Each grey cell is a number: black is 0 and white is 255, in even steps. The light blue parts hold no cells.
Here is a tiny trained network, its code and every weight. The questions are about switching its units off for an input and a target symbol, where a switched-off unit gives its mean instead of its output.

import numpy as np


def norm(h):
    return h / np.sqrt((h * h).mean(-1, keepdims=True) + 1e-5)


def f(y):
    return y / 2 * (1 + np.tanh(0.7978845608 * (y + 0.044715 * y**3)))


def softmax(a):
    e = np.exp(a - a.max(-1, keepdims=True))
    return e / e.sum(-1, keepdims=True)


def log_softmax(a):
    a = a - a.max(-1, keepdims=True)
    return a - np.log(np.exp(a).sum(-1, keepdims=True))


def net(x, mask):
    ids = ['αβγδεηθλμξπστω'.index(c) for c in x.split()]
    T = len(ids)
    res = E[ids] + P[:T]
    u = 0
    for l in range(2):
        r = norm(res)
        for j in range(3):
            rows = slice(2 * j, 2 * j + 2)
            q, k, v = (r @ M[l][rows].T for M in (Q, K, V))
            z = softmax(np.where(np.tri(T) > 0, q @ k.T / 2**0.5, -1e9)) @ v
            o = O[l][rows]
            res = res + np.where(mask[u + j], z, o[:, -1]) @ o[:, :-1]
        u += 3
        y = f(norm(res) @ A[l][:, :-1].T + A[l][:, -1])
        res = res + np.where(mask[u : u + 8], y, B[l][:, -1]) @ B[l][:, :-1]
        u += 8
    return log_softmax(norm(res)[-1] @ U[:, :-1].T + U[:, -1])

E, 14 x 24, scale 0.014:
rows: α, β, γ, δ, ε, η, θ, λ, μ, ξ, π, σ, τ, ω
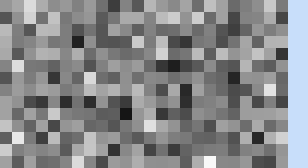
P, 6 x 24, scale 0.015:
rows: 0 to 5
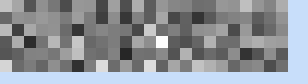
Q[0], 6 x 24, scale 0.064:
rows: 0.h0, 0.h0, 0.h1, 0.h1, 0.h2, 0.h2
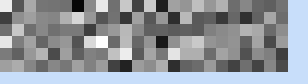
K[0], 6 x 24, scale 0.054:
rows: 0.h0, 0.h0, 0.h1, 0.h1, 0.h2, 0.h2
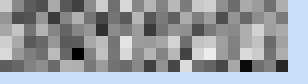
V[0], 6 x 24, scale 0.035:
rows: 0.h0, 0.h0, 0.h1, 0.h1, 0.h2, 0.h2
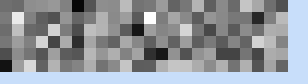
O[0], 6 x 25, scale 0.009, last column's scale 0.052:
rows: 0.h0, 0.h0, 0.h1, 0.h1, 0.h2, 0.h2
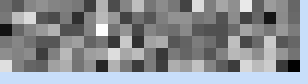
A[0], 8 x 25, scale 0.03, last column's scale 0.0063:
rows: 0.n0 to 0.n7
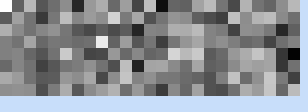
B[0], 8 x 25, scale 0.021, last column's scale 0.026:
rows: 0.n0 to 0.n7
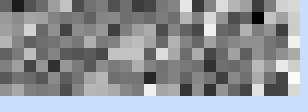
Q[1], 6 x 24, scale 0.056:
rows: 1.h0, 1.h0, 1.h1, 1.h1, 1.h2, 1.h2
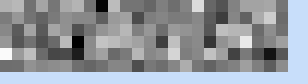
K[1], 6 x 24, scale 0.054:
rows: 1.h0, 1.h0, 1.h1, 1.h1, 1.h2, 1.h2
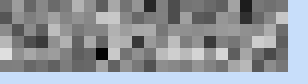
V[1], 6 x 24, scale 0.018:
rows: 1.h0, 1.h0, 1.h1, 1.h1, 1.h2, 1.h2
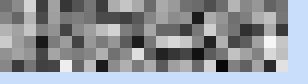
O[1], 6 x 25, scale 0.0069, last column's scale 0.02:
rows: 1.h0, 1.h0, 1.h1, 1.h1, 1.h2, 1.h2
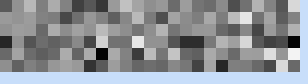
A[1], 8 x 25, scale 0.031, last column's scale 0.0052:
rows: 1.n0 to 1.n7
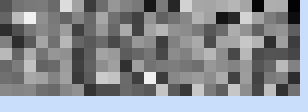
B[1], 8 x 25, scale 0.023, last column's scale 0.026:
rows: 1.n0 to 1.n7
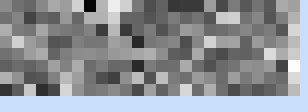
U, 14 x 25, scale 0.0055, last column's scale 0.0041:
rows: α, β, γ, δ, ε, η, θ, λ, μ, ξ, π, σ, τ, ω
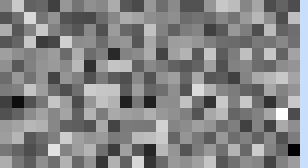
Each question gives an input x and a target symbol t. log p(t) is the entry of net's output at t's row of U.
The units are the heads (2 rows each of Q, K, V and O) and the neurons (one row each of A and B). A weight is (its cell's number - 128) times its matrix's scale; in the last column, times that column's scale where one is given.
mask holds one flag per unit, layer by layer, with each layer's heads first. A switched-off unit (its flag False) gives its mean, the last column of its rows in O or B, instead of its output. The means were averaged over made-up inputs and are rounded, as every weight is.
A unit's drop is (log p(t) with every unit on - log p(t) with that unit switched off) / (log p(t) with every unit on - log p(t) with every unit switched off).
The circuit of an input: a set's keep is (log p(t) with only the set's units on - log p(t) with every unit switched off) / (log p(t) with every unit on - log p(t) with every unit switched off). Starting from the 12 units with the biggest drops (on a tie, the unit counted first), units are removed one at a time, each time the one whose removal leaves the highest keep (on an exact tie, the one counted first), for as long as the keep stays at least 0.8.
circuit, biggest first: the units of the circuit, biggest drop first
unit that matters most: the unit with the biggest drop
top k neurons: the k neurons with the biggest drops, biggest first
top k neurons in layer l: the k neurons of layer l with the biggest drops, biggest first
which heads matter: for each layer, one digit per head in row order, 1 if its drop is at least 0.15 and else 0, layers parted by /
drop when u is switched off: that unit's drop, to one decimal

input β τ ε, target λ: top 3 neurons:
1.n1; 1.n4; 0.n2
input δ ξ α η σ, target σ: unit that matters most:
0.h2
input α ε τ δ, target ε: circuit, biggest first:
0.h2; 0.n2
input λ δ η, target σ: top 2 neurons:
0.n7; 0.n3
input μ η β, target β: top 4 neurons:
0.n4; 0.n2; 0.n0; 0.n7
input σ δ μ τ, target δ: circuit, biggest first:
0.h1; 1.n7; 0.n3
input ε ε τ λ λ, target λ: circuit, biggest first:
0.h2; 0.n1; 0.n7
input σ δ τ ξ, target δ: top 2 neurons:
1.n7; 0.n0
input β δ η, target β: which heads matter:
001 / 100
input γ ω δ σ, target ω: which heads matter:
010 / 000
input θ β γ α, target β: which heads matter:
001 / 000
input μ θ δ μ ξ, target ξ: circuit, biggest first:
0.h0; 0.h1; 0.n6; 1.n5
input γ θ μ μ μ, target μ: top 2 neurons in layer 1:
1.n5; 1.n4
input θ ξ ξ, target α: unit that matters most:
0.h1
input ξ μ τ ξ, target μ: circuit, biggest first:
0.h1; 1.n5
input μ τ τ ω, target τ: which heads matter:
110 / 000
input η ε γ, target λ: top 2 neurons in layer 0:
0.n3; 0.n2
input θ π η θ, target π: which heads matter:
001 / 000
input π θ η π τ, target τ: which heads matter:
100 / 000
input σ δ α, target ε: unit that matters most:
0.n2
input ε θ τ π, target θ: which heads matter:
010 / 000
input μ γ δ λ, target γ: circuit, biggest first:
1.n2; 0.h1
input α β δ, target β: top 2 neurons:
0.n4; 0.n2
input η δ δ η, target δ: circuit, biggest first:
0.h1; 1.n7; 0.n3
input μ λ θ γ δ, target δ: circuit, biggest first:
0.h1; 1.n7
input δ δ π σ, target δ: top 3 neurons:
1.n7; 0.n0; 0.n7
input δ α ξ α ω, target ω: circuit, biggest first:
0.h1
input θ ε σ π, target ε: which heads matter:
101 / 000
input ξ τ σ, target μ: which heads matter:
010 / 000
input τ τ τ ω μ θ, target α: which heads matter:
101 / 000
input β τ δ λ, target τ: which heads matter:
110 / 000
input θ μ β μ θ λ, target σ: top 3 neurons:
0.n7; 0.n1; 1.n6
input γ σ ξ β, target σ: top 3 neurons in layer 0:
0.n7; 0.n1; 0.n0
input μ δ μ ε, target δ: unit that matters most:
0.h1
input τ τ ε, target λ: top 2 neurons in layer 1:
1.n1; 1.n4
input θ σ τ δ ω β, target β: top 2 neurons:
0.n4; 0.n2
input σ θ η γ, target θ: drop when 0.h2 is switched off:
0.1
